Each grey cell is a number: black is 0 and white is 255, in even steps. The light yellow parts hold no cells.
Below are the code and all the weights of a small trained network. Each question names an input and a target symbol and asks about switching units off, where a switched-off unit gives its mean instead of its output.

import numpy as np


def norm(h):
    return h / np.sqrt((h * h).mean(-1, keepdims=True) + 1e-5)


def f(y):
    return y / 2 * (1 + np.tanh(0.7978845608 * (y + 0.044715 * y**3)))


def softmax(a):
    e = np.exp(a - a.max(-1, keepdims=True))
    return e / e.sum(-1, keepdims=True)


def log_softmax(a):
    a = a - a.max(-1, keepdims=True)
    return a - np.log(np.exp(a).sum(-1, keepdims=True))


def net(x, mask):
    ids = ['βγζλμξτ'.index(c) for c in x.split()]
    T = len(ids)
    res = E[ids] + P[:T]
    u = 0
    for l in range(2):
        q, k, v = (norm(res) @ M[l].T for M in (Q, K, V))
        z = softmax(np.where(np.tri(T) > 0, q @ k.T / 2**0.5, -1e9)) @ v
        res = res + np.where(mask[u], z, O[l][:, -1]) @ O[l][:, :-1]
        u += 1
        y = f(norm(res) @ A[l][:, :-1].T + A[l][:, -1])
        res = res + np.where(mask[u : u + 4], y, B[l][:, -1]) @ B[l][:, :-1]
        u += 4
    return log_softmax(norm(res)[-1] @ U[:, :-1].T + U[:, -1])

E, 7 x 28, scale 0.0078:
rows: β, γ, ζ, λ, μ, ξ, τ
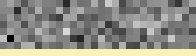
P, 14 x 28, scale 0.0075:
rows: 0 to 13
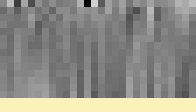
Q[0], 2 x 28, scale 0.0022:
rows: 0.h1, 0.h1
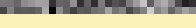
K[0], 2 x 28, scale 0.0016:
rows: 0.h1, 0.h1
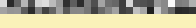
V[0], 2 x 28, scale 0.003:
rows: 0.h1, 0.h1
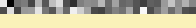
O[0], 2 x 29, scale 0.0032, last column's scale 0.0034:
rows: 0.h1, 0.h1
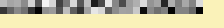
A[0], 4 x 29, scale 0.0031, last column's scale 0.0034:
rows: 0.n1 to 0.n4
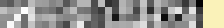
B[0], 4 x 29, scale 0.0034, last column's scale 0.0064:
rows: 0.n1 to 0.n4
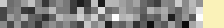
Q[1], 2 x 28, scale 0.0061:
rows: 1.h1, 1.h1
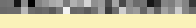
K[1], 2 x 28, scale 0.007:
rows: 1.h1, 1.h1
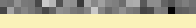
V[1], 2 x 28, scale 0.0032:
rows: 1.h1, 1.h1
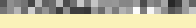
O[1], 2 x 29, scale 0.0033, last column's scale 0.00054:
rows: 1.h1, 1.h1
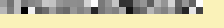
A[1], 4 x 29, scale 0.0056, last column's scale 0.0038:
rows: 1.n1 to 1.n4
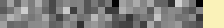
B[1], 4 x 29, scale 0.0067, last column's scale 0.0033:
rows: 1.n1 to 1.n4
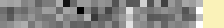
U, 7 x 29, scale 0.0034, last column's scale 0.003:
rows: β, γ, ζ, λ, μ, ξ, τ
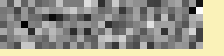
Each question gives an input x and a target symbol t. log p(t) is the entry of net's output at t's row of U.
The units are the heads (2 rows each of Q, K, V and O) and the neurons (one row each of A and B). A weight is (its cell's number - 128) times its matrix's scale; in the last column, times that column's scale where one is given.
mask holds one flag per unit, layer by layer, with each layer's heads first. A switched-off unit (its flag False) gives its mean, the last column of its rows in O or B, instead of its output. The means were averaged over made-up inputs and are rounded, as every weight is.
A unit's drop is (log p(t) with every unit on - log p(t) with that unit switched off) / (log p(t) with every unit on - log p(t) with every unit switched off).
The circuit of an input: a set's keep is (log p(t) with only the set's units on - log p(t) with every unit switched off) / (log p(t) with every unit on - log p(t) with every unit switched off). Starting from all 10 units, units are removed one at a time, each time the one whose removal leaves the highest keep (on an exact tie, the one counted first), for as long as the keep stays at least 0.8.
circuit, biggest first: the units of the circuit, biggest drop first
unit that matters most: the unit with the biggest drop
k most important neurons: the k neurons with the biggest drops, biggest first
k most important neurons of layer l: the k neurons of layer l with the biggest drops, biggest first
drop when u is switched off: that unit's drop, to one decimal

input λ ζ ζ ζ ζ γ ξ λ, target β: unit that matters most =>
0.n1
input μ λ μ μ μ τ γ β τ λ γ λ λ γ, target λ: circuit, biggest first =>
(0.h1, 1.h1, 0.n3)
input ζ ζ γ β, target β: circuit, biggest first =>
(1.n3, 0.h1, 1.h1)
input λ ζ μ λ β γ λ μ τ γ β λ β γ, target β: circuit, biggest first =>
(1.h1, 0.h1, 0.n2)
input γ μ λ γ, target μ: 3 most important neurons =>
(1.n4, 0.n3, 0.n2)
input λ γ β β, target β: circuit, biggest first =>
(0.h1, 1.n3, 1.h1)
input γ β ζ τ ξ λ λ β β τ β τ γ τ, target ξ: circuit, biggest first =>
(0.n3, 0.n2)
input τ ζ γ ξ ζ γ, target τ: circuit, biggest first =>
(1.h1, 1.n1, 0.n2)
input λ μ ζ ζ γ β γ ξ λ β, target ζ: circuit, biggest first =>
(1.h1, 0.n3)
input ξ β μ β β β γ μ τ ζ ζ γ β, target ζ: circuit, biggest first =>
(1.h1, 0.h1)
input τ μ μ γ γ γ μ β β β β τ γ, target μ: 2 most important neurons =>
(0.n3, 1.n4)
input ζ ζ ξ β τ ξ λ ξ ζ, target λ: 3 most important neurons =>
(0.n2, 0.n4, 1.n4)
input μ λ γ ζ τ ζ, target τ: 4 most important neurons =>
(0.n3, 0.n2, 1.n1, 0.n4)
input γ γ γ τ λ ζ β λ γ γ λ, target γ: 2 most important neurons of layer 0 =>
(0.n2, 0.n4)
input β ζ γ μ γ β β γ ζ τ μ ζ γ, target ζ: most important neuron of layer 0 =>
(0.n3)
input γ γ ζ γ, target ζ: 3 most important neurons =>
(0.n3, 0.n2, 1.n4)
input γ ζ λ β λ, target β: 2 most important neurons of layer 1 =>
(1.n3, 1.n2)
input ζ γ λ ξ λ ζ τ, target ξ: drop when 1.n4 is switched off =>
0.0
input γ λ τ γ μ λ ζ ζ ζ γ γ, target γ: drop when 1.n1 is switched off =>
0.1
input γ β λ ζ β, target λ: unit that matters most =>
1.h1
